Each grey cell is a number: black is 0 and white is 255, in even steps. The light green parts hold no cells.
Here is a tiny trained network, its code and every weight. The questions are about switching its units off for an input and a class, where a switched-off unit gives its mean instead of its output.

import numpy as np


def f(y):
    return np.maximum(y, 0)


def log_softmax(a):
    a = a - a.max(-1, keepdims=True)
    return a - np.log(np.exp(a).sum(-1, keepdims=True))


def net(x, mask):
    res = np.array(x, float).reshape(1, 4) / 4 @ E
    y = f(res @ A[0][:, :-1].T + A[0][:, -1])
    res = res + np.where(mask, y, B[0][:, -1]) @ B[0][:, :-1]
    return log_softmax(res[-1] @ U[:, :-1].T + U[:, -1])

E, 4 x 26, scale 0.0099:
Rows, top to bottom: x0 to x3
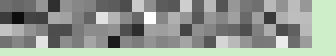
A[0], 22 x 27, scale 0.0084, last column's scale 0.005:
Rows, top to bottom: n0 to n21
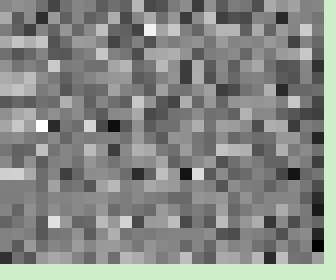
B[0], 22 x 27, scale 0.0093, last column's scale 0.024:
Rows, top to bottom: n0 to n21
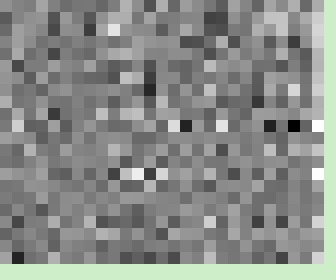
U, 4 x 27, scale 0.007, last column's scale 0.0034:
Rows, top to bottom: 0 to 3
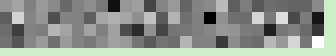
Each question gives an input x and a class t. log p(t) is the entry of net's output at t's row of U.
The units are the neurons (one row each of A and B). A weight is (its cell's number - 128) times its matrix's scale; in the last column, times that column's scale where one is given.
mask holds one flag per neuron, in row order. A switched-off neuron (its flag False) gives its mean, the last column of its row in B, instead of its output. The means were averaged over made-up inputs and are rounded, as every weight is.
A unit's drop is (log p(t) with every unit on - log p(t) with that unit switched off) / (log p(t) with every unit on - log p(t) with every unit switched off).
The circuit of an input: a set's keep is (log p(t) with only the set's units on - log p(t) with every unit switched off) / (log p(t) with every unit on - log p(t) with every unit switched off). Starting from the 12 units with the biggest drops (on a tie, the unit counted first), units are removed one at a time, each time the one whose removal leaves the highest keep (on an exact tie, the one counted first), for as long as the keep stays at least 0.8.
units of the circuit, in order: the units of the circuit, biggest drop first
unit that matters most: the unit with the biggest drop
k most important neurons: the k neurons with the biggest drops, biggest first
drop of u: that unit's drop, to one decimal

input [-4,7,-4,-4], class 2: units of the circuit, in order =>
[n14]
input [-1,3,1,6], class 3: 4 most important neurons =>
[n10, n21, n12, n3]
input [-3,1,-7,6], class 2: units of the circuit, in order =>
[n14, n21]
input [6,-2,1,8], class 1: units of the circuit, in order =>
[n14, n18]
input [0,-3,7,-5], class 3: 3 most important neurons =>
[n10, n1, n7]
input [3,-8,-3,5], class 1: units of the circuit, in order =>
[n14, n18]
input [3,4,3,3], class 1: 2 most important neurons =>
[n18, n7]
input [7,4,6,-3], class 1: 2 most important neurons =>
[n18, n21]
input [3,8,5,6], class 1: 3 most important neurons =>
[n2, n4, n7]
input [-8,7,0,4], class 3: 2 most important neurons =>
[n10, n2]
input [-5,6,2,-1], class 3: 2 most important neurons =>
[n10, n18]
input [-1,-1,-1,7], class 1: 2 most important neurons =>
[n14, n18]
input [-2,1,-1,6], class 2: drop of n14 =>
0.3
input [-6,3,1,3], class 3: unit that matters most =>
n10
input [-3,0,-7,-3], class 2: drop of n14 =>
0.5
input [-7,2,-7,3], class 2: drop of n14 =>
0.1
